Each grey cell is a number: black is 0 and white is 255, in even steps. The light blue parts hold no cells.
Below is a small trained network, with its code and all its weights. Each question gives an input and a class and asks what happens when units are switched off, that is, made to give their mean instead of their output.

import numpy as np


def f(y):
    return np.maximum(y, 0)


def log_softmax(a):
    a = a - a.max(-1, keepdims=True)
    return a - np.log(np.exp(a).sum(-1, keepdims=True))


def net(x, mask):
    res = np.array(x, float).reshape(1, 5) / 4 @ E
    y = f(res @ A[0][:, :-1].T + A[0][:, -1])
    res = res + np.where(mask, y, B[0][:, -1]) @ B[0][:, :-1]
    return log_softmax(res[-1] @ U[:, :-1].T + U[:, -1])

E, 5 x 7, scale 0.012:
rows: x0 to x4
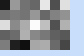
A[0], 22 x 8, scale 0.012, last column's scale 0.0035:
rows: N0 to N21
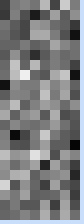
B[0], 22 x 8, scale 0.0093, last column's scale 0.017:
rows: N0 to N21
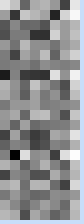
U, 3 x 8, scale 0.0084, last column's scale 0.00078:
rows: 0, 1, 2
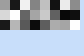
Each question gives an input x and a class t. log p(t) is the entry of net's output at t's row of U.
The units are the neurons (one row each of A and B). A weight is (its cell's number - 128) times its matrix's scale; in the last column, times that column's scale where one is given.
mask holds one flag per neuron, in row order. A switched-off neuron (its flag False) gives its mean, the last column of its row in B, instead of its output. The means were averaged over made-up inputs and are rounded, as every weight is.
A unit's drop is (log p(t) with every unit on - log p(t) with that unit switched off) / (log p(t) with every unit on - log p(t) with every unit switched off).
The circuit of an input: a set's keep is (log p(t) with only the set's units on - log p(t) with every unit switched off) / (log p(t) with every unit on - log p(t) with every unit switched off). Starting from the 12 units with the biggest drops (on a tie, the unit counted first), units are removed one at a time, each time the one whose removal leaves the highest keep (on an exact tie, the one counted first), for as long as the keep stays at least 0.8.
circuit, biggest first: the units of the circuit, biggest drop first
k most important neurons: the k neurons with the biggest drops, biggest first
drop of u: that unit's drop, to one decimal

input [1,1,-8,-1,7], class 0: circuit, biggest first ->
N1
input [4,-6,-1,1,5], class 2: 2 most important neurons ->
N13; N3
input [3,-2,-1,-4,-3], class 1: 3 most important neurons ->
N13; N15; N3
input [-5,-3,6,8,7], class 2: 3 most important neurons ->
N13; N1; N3
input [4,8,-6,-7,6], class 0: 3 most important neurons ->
N1; N7; N5
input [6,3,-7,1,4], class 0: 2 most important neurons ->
N1; N5
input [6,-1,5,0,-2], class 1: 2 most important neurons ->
N0; N1
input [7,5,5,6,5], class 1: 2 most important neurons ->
N0; N1
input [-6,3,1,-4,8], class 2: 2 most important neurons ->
N13; N3
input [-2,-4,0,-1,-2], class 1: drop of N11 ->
-0.1
